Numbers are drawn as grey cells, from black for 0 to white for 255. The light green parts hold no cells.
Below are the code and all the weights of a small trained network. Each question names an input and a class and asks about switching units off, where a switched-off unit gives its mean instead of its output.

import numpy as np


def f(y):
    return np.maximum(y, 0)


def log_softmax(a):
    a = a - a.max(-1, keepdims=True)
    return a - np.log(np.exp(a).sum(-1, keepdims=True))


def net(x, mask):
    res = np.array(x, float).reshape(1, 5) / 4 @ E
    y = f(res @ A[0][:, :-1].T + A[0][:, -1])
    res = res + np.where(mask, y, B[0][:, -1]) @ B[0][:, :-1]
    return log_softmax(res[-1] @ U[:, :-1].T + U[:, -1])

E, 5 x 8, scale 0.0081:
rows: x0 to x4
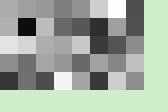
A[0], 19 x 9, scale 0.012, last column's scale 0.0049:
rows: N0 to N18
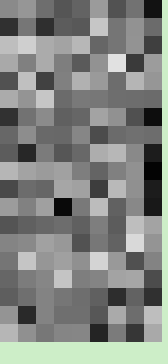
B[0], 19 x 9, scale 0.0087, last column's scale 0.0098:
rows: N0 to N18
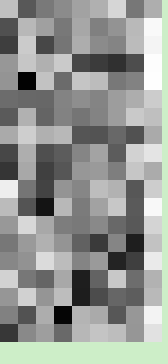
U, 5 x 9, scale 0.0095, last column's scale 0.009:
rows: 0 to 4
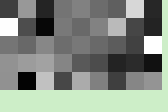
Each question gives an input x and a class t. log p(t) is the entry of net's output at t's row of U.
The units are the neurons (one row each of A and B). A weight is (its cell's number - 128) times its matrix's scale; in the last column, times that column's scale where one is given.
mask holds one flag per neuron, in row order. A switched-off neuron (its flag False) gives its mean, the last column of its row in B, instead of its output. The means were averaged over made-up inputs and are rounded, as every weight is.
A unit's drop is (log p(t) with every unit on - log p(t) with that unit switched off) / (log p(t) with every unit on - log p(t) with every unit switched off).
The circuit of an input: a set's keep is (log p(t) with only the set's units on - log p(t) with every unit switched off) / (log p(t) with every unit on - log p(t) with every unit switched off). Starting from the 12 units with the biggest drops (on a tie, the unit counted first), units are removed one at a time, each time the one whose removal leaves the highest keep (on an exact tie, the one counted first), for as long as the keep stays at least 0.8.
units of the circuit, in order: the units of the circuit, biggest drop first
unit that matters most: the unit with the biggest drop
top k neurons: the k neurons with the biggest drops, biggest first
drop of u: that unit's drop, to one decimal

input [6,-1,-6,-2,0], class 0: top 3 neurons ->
N8; N6; N1
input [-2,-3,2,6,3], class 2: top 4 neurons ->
N11; N17; N13; N3
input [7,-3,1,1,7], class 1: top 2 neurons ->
N10; N15
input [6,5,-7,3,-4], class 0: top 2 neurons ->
N8; N6
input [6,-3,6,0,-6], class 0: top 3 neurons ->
N2; N9; N5
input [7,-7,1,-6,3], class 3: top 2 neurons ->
N14; N17
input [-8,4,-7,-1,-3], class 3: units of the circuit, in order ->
N16
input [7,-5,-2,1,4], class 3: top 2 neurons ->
N14; N3
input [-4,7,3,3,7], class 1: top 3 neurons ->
N10; N4; N15
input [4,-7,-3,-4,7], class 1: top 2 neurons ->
N10; N15
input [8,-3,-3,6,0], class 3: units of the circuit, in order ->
N3; N14
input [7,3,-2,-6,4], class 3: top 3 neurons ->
N3; N4; N11
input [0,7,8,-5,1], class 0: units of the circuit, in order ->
N2; N9
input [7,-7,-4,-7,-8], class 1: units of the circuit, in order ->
N11
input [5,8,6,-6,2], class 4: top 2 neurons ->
N17; N18
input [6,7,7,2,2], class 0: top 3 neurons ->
N2; N9; N4
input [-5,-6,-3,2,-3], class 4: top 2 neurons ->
N4; N3
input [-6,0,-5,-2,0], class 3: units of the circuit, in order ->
N12; N16
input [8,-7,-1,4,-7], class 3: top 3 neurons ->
N14; N3; N10
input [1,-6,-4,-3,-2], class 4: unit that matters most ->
N4
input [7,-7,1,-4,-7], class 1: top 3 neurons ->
N11; N0; N17
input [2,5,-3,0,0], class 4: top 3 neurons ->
N17; N2; N16
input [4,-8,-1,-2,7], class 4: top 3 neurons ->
N4; N14; N11
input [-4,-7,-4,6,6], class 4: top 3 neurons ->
N4; N11; N1
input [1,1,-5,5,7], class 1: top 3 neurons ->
N10; N15; N2
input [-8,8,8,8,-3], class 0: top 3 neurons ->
N9; N2; N5
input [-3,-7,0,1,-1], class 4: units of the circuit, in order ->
N4
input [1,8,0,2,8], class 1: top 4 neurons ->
N10; N15; N4; N14
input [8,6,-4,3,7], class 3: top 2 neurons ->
N3; N11
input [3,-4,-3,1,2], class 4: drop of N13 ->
0.1
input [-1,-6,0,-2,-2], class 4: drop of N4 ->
0.3
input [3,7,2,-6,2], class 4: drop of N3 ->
-0.1
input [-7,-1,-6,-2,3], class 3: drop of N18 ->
0.2
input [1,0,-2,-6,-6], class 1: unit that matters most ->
N11
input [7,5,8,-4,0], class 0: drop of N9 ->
0.2
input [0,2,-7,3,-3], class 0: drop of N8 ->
0.1
